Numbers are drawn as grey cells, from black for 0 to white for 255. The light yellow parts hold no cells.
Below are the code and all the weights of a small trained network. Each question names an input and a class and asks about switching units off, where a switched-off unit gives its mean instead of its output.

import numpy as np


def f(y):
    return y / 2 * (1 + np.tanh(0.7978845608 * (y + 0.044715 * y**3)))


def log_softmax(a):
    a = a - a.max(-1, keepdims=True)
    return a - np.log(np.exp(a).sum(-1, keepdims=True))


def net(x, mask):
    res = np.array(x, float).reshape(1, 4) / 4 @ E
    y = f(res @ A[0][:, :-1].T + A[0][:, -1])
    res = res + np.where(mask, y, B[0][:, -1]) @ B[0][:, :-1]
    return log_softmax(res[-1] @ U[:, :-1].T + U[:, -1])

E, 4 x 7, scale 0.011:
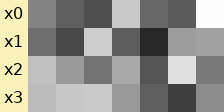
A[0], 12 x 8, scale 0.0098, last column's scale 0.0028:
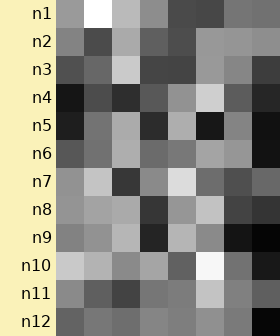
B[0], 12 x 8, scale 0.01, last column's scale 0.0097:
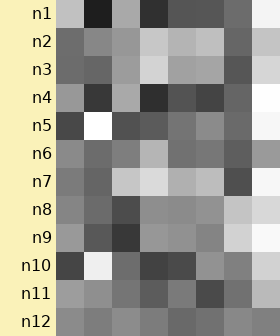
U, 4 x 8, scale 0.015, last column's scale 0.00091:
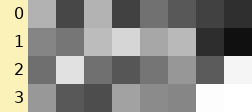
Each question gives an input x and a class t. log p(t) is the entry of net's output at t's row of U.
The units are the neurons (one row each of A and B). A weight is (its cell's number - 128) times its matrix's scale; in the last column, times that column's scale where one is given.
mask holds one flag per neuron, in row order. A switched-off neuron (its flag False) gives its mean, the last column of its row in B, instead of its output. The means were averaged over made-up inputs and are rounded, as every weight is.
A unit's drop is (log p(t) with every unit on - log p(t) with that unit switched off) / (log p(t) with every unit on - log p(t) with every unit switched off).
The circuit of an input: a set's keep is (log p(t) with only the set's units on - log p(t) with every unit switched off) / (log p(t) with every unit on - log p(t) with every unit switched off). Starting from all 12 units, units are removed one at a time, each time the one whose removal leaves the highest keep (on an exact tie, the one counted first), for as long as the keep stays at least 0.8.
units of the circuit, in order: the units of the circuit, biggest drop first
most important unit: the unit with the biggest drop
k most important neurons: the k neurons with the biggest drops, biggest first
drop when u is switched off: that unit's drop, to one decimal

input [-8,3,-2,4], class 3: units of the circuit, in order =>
[n9]
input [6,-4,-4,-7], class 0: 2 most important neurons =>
[n4; n9]
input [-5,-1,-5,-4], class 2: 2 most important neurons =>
[n5; n1]
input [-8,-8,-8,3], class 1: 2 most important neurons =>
[n7; n10]
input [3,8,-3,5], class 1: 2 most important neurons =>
[n2; n3]
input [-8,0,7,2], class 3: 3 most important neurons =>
[n9; n8; n5]
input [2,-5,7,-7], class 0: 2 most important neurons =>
[n4; n5]
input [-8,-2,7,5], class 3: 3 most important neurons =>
[n9; n8; n5]
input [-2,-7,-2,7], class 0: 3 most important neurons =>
[n1; n3; n2]
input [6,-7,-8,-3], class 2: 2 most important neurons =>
[n5; n3]
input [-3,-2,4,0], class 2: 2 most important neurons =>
[n10; n3]
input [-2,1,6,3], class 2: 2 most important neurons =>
[n10; n4]
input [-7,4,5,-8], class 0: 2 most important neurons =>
[n4; n11]
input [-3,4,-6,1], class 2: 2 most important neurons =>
[n5; n7]
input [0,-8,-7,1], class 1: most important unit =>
n7
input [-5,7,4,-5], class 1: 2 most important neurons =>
[n3; n2]
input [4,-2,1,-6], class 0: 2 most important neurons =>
[n4; n9]
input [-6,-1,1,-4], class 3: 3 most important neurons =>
[n9; n8; n1]
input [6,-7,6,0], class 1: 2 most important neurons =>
[n7; n5]
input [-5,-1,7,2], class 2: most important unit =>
n10
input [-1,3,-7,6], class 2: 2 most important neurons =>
[n5; n4]
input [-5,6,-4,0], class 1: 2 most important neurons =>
[n3; n2]
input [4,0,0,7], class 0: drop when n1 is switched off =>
0.4
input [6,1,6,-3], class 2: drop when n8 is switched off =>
0.2
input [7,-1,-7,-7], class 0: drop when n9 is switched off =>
0.2
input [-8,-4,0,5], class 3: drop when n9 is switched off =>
0.7
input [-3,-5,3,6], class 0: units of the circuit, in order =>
[n1]
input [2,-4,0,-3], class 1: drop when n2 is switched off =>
-0.1
